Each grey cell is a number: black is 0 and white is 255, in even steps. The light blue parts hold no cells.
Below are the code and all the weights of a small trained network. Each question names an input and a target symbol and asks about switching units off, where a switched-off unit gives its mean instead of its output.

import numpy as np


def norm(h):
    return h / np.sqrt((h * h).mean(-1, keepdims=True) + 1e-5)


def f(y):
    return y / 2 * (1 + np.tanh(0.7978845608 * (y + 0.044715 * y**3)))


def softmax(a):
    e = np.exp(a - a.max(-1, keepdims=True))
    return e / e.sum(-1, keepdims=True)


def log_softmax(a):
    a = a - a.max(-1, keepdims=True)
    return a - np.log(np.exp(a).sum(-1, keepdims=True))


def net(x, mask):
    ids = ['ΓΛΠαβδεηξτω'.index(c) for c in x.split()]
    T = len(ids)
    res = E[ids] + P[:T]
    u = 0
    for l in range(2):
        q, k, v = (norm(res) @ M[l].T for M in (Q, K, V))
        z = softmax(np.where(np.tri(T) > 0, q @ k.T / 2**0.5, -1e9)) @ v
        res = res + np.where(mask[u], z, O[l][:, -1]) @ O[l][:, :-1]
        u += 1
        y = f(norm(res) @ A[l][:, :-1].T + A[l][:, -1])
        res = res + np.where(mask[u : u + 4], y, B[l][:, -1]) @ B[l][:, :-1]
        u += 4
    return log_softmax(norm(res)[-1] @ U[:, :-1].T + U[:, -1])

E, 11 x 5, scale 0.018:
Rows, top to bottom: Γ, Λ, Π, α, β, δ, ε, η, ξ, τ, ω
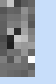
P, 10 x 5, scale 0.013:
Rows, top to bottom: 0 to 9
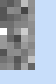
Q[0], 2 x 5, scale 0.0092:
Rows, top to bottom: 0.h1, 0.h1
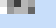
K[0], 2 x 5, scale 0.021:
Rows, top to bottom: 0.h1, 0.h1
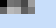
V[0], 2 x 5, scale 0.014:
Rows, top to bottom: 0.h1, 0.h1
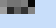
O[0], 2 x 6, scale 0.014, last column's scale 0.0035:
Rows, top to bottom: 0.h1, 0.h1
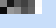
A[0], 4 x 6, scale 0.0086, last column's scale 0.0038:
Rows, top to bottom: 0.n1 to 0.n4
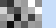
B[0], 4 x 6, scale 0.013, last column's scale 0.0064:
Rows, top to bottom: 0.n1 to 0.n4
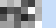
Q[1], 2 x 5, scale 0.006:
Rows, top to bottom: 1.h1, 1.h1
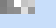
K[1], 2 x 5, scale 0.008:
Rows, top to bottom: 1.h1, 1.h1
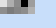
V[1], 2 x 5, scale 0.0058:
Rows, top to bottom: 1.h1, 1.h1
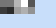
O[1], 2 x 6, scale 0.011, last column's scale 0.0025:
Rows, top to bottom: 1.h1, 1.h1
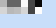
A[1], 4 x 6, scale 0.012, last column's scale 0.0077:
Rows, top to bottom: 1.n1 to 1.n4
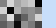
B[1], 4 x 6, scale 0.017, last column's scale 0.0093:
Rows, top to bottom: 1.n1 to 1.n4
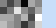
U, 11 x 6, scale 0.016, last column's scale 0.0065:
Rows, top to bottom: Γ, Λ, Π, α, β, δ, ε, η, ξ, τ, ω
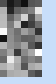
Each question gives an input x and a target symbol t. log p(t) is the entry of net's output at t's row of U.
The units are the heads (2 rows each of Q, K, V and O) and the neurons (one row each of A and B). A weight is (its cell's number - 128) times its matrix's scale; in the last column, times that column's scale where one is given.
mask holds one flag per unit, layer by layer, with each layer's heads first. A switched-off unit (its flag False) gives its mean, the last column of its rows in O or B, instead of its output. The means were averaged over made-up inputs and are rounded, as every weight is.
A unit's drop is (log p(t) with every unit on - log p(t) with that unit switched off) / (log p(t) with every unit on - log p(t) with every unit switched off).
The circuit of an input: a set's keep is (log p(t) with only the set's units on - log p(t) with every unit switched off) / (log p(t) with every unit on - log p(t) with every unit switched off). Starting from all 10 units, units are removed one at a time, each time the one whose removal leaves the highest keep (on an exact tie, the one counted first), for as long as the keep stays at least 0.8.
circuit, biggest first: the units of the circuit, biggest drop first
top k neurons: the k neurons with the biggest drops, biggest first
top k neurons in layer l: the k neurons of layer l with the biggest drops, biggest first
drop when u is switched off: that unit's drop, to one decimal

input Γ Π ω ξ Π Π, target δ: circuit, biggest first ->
[0.h1]
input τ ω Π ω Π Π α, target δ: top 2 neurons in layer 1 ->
[1.n4; 1.n3]
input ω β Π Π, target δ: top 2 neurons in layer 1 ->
[1.n4; 1.n3]
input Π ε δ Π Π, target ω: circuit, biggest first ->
[0.h1; 1.n4]
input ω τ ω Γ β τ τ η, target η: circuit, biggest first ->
[0.h1; 0.n2]
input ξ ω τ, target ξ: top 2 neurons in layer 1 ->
[1.n1; 1.n4]
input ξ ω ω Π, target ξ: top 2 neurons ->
[1.n1; 1.n4]
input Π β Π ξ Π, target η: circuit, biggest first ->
[0.n2; 0.h1; 0.n1]
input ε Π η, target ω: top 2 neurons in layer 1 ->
[1.n4; 1.n3]
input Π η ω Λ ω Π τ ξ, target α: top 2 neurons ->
[0.n1; 0.n2]
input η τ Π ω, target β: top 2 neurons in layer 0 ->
[0.n4; 0.n2]
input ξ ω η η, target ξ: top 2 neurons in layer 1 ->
[1.n1; 1.n4]
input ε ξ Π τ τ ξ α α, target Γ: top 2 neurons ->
[1.n3; 0.n1]
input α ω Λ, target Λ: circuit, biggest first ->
[0.h1]
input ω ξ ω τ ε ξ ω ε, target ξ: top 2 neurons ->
[1.n4; 0.n1]
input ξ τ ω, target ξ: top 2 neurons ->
[1.n1; 1.n4]
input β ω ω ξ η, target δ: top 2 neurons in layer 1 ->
[1.n3; 1.n4]
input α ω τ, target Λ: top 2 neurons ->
[0.n2; 0.n4]
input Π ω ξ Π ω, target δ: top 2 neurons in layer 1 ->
[1.n4; 1.n3]
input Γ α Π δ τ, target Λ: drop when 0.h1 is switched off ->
0.8
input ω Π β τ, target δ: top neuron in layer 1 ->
[1.n4]
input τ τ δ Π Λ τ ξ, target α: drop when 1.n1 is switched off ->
-0.2
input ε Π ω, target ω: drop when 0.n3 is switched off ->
0.1
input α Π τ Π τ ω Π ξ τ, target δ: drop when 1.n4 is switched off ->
0.2
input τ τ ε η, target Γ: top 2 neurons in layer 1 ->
[1.n3; 1.n2]
